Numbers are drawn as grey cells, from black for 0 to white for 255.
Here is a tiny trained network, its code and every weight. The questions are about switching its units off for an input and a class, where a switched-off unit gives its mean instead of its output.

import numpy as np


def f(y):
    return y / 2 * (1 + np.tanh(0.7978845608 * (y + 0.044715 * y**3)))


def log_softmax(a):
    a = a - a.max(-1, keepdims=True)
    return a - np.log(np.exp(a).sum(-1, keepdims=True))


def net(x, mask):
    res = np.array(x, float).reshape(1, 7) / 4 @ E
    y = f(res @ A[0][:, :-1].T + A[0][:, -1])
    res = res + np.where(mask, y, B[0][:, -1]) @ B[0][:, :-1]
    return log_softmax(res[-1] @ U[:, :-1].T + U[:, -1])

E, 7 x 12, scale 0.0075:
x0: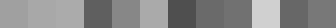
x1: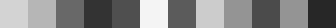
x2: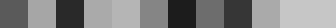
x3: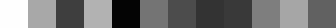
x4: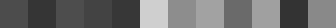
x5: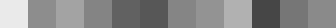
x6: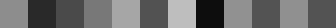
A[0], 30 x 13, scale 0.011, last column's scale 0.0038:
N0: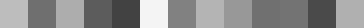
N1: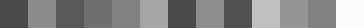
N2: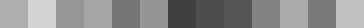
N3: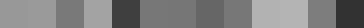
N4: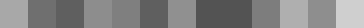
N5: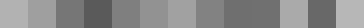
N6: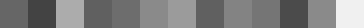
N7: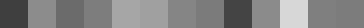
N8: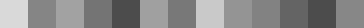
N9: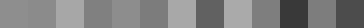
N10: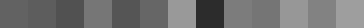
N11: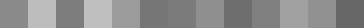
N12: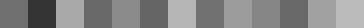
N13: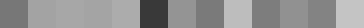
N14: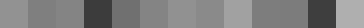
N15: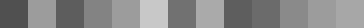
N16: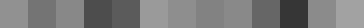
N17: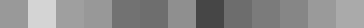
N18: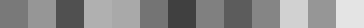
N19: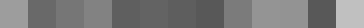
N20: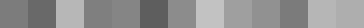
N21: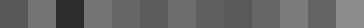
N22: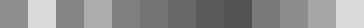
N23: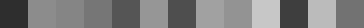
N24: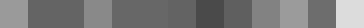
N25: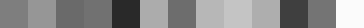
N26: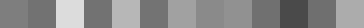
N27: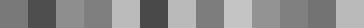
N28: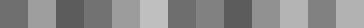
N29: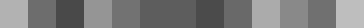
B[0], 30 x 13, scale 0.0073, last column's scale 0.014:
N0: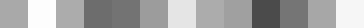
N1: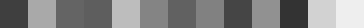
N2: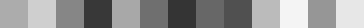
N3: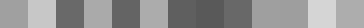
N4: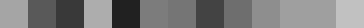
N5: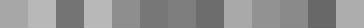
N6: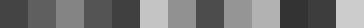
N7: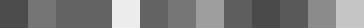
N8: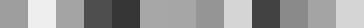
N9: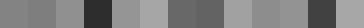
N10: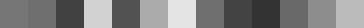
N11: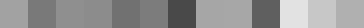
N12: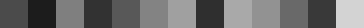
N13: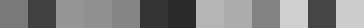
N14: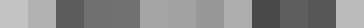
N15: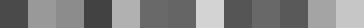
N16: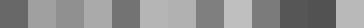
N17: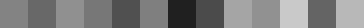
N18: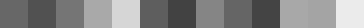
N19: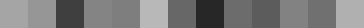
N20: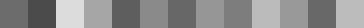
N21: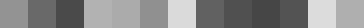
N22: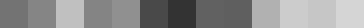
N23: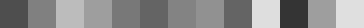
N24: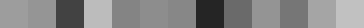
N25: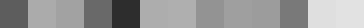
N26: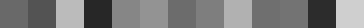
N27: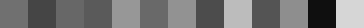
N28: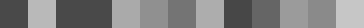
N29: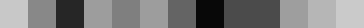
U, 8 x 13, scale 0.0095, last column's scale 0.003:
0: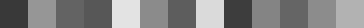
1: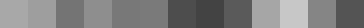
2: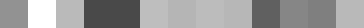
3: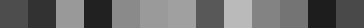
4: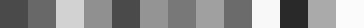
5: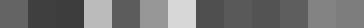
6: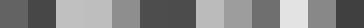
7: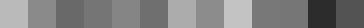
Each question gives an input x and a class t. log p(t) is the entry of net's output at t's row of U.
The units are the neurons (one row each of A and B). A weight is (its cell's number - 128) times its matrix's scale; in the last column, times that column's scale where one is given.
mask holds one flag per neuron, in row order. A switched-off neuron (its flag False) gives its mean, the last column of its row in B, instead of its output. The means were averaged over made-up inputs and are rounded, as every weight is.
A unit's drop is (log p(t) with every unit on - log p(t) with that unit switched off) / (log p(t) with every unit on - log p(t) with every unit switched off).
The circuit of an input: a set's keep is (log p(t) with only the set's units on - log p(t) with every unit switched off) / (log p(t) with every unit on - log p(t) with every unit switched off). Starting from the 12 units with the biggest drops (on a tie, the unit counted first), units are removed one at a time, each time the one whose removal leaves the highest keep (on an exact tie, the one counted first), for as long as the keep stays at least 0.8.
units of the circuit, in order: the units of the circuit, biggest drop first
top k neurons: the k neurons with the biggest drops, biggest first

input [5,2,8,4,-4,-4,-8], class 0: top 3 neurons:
(N1 N15 N28)
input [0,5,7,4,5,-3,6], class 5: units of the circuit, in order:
(N21)
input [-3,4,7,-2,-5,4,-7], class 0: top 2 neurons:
(N15 N28)
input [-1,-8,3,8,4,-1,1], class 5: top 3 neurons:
(N10 N21 N13)
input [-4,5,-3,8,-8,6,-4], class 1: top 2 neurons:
(N2 N22)
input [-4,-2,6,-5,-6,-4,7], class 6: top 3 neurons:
(N13 N18 N6)
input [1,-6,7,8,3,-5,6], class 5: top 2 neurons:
(N10 N21)
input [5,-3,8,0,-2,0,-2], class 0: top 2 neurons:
(N1 N7)
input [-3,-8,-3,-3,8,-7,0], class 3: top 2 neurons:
(N12 N27)
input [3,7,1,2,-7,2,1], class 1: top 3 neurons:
(N2 N22 N25)
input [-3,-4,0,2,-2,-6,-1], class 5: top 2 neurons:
(N2 N10)
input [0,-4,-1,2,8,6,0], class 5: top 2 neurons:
(N22 N2)
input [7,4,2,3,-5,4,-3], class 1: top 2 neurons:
(N2 N22)
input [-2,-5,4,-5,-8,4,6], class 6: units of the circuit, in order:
(N13)
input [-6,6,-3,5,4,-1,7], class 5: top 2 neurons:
(N10 N21)
